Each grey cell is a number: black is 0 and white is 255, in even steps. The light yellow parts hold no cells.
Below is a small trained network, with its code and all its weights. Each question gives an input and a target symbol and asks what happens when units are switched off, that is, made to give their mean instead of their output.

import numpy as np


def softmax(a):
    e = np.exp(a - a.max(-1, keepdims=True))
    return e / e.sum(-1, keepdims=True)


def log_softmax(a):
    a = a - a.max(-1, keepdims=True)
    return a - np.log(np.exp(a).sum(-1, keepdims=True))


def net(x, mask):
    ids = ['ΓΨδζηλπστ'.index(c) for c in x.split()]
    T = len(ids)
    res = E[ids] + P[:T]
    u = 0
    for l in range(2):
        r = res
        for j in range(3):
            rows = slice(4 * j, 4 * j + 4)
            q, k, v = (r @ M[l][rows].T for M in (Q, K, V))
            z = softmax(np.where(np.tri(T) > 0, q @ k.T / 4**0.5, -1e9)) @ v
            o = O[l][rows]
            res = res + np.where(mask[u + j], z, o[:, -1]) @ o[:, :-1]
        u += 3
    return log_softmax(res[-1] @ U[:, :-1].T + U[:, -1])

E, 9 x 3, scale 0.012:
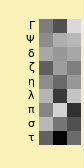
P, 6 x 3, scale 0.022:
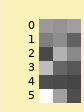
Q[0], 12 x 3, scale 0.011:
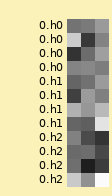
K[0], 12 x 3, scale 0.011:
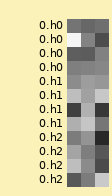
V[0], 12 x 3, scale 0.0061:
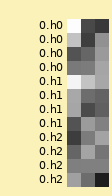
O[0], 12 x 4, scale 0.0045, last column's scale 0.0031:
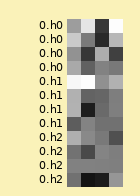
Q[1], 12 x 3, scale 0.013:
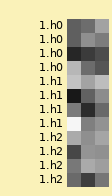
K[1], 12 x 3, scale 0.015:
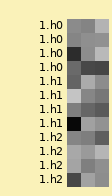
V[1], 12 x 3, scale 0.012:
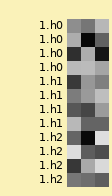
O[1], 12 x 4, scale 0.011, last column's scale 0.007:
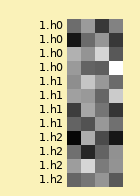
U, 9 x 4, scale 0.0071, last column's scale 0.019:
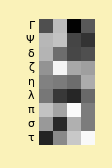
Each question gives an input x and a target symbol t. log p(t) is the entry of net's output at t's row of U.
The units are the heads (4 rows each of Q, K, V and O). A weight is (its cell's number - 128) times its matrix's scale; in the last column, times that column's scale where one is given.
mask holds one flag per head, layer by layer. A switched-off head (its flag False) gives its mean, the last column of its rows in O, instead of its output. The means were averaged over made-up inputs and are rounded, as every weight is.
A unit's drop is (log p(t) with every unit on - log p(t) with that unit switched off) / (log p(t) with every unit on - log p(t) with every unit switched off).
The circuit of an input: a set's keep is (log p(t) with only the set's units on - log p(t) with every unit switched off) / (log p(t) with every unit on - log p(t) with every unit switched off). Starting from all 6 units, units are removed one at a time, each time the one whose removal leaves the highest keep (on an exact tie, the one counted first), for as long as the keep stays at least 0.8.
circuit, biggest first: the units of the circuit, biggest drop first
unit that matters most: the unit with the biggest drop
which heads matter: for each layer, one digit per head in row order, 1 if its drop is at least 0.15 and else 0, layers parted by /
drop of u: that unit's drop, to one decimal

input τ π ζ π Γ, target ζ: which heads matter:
100 / 101
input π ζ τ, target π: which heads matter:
010 / 101
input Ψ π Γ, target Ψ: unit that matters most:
1.h0
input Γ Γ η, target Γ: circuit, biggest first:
(1.h0, 1.h2, 0.h0)
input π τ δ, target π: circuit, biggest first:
(1.h2, 1.h0)
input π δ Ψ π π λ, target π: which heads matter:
001 / 111
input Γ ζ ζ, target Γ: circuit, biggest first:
(1.h0, 1.h2, 0.h2)
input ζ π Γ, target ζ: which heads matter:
100 / 001
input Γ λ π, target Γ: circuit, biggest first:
(0.h0, 1.h0, 1.h2)
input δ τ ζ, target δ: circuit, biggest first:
(1.h0, 0.h1, 1.h2)
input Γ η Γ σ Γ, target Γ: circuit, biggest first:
(1.h2, 0.h0)
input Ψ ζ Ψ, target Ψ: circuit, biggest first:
(1.h0, 0.h1, 0.h2)
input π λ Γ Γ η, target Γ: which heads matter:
100 / 101
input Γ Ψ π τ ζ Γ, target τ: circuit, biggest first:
(1.h0)
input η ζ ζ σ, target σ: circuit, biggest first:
(1.h2, 0.h0)
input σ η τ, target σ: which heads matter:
010 / 010
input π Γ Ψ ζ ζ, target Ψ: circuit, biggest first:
(1.h2, 1.h0, 0.h2)
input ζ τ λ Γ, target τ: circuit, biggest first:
(1.h0, 1.h2)
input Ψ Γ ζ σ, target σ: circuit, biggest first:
(1.h2, 0.h0, 1.h0)
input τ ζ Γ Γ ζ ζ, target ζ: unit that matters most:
1.h1
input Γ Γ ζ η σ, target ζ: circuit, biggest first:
(1.h2, 0.h0)
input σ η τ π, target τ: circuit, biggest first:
(1.h0, 0.h2, 0.h1, 1.h1)
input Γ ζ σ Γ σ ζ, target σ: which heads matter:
010 / 101
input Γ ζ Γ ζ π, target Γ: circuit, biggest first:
(0.h0, 1.h2)
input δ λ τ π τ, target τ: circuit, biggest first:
(1.h2, 1.h0)
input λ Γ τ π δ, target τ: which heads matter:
100 / 111
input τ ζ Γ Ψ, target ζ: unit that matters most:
1.h1
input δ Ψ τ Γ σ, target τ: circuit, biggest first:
(1.h1, 1.h0)
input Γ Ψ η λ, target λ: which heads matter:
101 / 101
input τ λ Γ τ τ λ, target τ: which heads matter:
000 / 100
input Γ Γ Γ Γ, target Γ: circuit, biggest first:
(1.h1, 1.h2, 0.h0)
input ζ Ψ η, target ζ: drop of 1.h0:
0.0
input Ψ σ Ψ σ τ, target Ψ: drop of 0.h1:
0.2
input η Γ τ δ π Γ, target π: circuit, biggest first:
(1.h0)
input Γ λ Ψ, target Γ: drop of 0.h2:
0.1
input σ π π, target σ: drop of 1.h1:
0.1
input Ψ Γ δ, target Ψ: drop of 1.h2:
0.2
